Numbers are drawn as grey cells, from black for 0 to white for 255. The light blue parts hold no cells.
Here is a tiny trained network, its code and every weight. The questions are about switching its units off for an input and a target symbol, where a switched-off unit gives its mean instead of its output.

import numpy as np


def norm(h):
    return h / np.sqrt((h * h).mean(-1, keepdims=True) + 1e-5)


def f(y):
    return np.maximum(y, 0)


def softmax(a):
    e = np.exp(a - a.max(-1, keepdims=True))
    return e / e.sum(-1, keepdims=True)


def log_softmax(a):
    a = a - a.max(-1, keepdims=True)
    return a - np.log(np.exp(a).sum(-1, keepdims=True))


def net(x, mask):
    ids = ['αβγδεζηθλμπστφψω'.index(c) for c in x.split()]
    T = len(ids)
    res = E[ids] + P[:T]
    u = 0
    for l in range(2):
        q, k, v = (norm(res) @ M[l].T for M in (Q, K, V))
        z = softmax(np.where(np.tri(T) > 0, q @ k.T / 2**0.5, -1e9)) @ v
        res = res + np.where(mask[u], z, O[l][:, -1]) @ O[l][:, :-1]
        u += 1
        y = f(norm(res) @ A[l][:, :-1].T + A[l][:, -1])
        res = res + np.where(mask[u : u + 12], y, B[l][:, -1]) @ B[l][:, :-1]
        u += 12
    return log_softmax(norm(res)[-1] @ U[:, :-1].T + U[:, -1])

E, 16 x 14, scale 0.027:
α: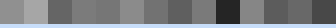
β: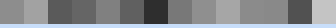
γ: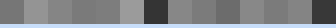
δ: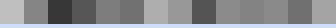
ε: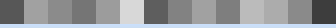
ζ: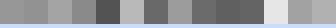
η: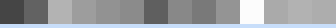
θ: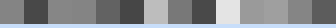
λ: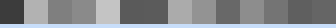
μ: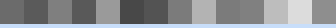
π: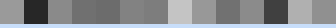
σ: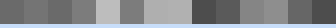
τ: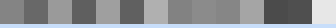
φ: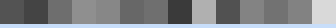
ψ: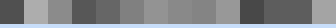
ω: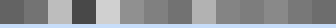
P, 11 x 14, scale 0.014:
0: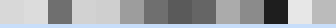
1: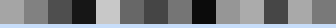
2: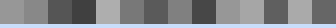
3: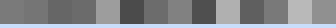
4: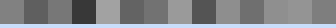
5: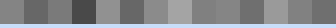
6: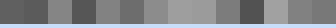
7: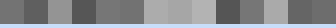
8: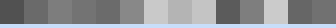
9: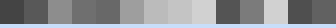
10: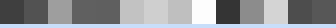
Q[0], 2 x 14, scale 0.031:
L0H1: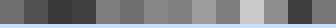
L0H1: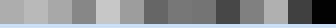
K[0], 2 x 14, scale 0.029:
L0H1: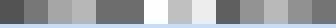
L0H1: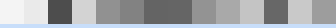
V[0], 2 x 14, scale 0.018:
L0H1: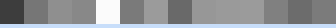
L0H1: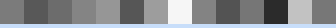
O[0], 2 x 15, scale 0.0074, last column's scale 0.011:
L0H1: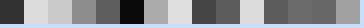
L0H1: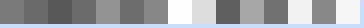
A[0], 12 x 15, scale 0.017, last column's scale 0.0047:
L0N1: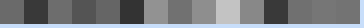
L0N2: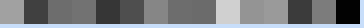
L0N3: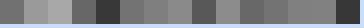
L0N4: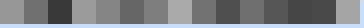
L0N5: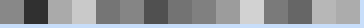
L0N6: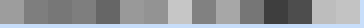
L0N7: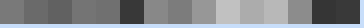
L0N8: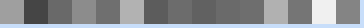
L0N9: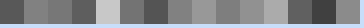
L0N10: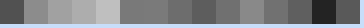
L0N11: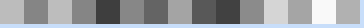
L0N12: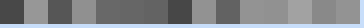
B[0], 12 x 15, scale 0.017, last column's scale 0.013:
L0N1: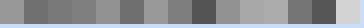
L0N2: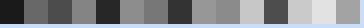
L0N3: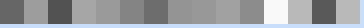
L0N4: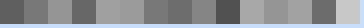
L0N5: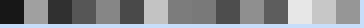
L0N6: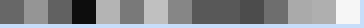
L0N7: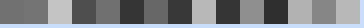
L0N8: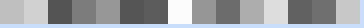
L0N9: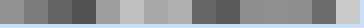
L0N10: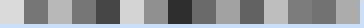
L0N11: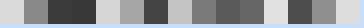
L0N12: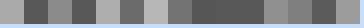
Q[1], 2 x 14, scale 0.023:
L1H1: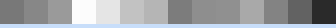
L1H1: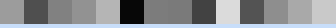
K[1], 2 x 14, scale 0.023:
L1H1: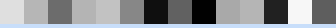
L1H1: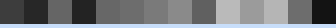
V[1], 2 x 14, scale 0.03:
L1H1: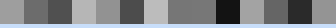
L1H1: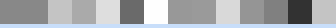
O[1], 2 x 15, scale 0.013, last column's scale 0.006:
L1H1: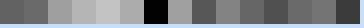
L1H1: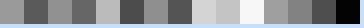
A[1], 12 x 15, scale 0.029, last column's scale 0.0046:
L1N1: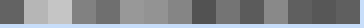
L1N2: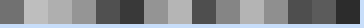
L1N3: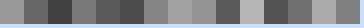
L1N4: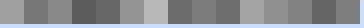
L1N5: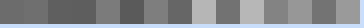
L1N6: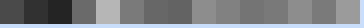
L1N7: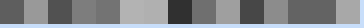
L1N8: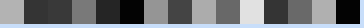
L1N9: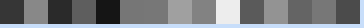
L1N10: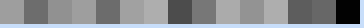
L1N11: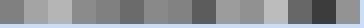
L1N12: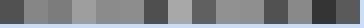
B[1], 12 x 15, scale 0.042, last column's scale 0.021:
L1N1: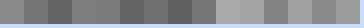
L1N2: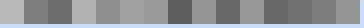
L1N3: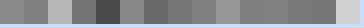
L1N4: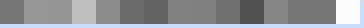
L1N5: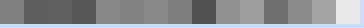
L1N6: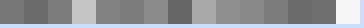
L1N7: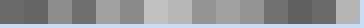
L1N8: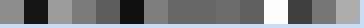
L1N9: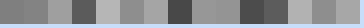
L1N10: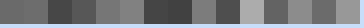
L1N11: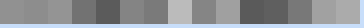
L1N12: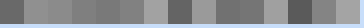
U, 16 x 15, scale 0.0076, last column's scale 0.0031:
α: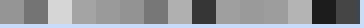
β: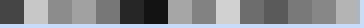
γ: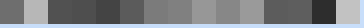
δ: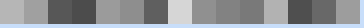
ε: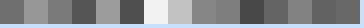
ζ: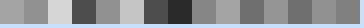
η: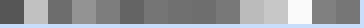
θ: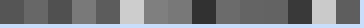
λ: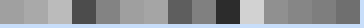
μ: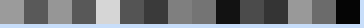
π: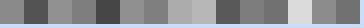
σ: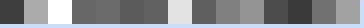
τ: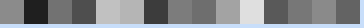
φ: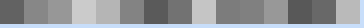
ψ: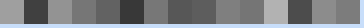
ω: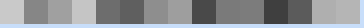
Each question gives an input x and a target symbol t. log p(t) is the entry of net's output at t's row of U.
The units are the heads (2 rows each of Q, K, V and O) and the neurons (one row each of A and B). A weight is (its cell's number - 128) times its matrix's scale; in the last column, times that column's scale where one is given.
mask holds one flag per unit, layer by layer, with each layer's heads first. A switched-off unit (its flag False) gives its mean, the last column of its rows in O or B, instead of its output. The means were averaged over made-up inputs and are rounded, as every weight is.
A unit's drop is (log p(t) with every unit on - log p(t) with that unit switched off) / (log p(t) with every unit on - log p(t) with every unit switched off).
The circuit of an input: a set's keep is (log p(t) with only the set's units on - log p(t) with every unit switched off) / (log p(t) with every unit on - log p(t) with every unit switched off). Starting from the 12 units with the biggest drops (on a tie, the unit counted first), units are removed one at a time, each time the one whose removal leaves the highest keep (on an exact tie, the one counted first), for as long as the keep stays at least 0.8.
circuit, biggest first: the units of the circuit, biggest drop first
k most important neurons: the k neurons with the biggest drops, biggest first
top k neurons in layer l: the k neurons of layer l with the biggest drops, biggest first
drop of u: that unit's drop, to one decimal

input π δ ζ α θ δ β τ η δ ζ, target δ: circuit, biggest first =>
(L0N11)
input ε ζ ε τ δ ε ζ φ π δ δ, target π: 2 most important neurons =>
(L0N1; L0N12)
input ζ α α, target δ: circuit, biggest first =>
(L0H1; L0N8; L1N8)
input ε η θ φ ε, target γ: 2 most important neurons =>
(L0N10; L1N10)
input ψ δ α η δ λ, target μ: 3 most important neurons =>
(L1N4; L1N10; L0N6)
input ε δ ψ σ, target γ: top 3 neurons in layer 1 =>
(L1N10; L1N7; L1N11)
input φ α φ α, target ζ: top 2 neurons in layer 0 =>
(L0N10; L0N4)
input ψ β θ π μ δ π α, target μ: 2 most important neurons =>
(L1N4; L0N6)
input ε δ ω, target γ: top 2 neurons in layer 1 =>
(L1N10; L1N7)
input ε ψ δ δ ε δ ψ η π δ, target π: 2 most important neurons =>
(L0N1; L0N3)
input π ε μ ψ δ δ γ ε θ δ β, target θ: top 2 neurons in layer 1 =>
(L1N4; L1N8)
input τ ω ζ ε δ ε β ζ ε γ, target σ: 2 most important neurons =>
(L1N11; L0N10)
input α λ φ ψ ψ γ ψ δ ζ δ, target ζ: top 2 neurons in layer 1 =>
(L1N9; L1N3)
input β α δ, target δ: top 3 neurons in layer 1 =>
(L1N4; L1N5; L1N8)
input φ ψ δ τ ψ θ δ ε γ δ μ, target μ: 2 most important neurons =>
(L0N7; L0N12)
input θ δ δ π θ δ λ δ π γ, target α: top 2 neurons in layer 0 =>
(L0N10; L0N9)
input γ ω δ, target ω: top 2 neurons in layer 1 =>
(L1N2; L1N11)
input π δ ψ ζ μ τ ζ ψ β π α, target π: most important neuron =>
(L1N8)
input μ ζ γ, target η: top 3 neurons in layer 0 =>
(L0N11; L0N6; L0N1)
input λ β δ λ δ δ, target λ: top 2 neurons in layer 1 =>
(L1N2; L1N4)
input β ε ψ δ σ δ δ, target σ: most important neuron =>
(L1N3)
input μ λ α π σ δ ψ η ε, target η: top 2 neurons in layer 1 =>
(L1N1; L1N8)
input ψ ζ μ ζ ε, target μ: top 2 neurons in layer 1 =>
(L1N4; L1N10)
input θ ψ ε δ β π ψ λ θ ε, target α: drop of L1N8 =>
0.1
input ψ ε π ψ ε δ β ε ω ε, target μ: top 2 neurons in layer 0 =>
(L0N6; L0N9)
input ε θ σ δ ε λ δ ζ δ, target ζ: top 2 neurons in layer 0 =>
(L0N2; L0N8)
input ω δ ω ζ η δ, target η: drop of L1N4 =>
0.2
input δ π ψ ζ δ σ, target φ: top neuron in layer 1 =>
(L1N6)
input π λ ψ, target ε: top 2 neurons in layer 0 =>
(L0N6; L0N3)
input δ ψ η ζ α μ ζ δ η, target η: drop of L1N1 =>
0.2
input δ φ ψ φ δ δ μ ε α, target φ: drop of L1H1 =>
0.1
